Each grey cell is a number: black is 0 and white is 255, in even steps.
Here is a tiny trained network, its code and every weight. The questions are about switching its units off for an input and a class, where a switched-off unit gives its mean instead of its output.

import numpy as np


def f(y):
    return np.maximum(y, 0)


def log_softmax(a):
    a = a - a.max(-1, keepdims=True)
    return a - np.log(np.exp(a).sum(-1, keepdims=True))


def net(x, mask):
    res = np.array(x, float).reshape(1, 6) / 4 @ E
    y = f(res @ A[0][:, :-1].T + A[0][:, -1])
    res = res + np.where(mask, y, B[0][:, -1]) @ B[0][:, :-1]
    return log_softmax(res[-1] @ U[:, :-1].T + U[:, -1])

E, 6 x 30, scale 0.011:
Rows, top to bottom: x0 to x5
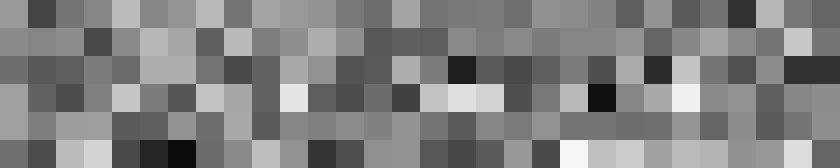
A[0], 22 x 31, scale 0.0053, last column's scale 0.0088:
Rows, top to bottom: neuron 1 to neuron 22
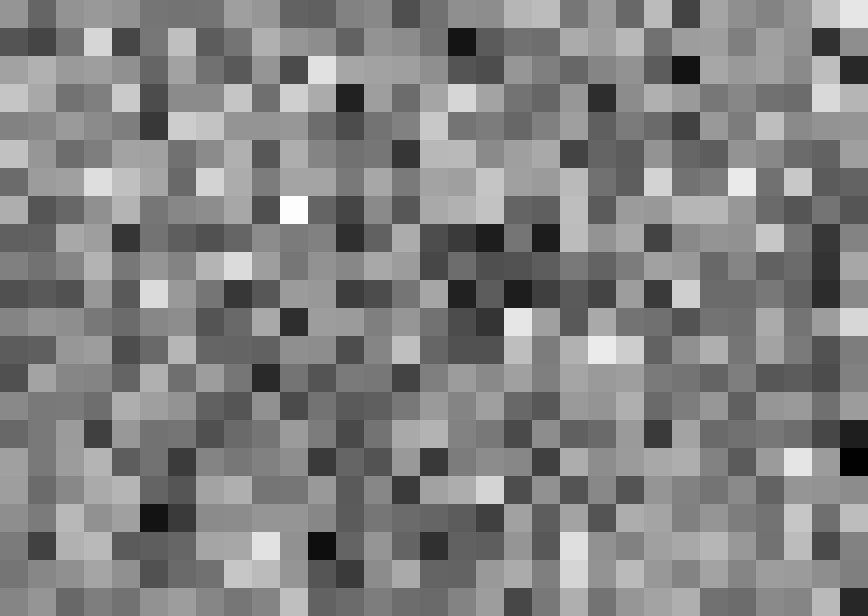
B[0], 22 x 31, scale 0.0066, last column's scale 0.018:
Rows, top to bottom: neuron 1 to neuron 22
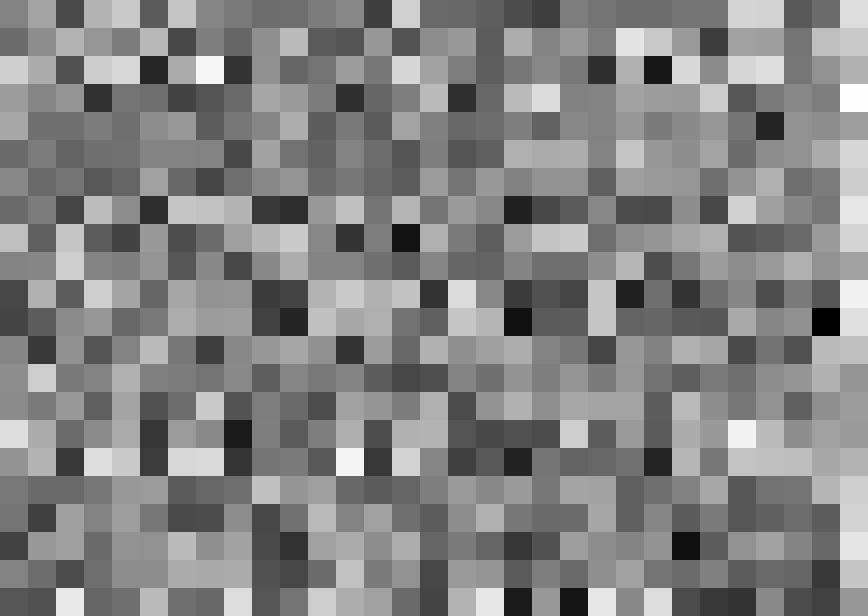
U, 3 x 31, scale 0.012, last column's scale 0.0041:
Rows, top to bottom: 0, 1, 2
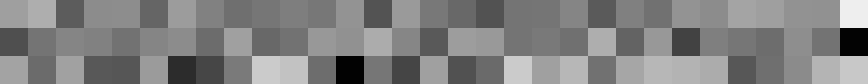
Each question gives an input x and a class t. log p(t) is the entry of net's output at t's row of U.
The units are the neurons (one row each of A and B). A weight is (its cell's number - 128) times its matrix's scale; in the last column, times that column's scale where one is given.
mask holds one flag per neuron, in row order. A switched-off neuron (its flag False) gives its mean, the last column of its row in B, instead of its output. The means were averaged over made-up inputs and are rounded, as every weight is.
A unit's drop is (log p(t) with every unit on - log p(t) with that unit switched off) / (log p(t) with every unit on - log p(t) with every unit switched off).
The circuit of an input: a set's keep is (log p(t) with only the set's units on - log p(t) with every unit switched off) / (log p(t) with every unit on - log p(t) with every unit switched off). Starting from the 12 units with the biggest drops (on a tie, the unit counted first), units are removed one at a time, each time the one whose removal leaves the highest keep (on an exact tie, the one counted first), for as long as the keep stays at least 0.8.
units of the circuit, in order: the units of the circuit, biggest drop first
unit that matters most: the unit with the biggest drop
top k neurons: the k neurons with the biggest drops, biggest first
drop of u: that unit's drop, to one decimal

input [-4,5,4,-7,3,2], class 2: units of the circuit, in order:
neuron 9
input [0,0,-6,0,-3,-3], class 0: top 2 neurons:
neuron 1; neuron 9
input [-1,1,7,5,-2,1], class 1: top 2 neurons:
neuron 11; neuron 22
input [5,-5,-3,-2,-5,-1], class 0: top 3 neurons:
neuron 11; neuron 19; neuron 20
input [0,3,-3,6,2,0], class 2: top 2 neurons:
neuron 4; neuron 11
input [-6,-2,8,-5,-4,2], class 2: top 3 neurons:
neuron 9; neuron 13; neuron 2
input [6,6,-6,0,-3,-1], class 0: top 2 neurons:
neuron 1; neuron 9
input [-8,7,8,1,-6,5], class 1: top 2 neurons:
neuron 11; neuron 4
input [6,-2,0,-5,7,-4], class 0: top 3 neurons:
neuron 3; neuron 11; neuron 19
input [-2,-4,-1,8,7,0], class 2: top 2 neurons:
neuron 4; neuron 11
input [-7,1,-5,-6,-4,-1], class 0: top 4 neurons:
neuron 3; neuron 11; neuron 1; neuron 19
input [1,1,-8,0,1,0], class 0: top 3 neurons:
neuron 1; neuron 11; neuron 9
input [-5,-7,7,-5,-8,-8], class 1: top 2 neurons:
neuron 11; neuron 12
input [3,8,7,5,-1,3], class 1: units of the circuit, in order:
neuron 11
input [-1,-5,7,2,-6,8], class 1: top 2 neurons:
neuron 11; neuron 20
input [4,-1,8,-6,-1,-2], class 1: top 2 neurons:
neuron 11; neuron 12
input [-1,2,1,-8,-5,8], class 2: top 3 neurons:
neuron 9; neuron 13; neuron 2
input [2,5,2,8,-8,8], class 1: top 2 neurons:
neuron 19; neuron 22
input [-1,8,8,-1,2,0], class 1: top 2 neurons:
neuron 11; neuron 4
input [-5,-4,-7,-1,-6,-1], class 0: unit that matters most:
neuron 1
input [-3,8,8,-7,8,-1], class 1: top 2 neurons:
neuron 11; neuron 12
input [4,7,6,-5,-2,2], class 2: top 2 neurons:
neuron 9; neuron 13
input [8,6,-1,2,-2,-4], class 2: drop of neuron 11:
0.1
